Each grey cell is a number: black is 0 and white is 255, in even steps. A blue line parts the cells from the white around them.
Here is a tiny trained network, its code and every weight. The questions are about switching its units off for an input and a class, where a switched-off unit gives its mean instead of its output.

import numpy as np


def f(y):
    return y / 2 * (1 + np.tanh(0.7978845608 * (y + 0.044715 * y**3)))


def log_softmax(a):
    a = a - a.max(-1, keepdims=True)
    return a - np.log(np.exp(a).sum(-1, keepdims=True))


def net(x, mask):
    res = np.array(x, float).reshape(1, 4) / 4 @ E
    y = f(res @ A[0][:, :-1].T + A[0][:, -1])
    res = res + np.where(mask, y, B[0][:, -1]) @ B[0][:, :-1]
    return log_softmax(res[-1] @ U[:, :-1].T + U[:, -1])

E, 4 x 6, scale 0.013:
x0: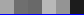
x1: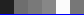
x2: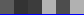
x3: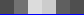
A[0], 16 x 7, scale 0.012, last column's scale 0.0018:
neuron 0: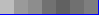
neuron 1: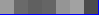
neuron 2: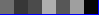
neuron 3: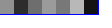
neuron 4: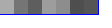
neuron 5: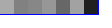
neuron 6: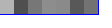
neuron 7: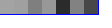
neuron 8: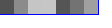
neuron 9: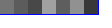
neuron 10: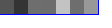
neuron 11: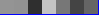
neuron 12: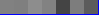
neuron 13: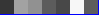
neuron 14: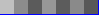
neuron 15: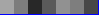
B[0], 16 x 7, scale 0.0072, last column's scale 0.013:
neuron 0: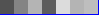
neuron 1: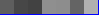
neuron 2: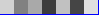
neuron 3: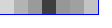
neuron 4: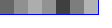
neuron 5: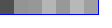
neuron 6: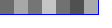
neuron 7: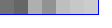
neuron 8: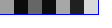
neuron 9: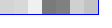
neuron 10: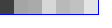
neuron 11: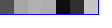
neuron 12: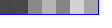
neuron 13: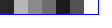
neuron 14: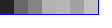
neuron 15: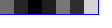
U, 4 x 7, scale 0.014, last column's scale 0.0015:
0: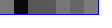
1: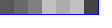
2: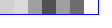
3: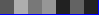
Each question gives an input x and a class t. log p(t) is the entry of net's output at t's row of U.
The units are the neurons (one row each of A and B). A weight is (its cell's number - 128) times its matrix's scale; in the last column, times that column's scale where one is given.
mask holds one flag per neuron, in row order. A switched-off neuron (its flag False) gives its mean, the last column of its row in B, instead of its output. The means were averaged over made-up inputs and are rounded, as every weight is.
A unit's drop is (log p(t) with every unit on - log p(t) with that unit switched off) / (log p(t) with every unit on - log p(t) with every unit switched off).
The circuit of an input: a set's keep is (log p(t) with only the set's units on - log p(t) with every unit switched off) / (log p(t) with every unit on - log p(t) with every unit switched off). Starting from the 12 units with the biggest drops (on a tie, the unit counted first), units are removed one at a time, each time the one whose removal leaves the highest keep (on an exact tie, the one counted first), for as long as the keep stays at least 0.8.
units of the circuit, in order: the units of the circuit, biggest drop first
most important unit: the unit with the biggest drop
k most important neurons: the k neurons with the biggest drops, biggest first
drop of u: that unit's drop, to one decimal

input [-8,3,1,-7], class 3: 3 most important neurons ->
neuron 13; neuron 8; neuron 2
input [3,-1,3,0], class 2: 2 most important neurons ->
neuron 13; neuron 2
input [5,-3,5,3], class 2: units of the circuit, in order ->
neuron 2; neuron 9
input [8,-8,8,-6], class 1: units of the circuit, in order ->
neuron 14
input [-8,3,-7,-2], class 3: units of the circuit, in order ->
neuron 13; neuron 2
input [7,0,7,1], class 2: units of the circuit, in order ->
neuron 2; neuron 9
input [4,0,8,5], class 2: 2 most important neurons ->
neuron 9; neuron 2
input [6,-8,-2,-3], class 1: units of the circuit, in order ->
neuron 7; neuron 14
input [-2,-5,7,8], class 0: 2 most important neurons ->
neuron 8; neuron 12
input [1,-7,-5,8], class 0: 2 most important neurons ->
neuron 8; neuron 10
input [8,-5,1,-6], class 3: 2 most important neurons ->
neuron 11; neuron 8
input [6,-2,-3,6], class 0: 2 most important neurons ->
neuron 8; neuron 13
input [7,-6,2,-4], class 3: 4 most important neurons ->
neuron 11; neuron 4; neuron 10; neuron 6
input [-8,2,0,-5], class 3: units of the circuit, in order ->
neuron 13
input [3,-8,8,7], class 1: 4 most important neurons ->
neuron 12; neuron 7; neuron 14; neuron 9
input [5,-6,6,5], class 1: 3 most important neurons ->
neuron 12; neuron 7; neuron 14
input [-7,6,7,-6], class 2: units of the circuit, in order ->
neuron 3; neuron 2
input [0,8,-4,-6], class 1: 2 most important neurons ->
neuron 10; neuron 8
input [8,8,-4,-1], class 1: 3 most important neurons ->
neuron 10; neuron 13; neuron 15
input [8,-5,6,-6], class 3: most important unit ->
neuron 11
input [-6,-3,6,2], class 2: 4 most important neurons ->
neuron 2; neuron 3; neuron 9; neuron 11
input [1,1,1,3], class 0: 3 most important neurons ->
neuron 13; neuron 8; neuron 9
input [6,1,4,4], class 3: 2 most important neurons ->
neuron 11; neuron 15
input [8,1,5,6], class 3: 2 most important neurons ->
neuron 11; neuron 15
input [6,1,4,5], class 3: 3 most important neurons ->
neuron 11; neuron 15; neuron 6
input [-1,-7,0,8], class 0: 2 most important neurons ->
neuron 8; neuron 10
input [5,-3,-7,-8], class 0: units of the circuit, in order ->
neuron 15
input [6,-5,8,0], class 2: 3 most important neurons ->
neuron 2; neuron 9; neuron 3
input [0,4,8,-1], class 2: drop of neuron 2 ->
0.1
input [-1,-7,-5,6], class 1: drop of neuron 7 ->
0.3
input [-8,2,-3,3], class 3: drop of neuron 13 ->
0.2
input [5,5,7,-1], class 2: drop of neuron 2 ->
0.3
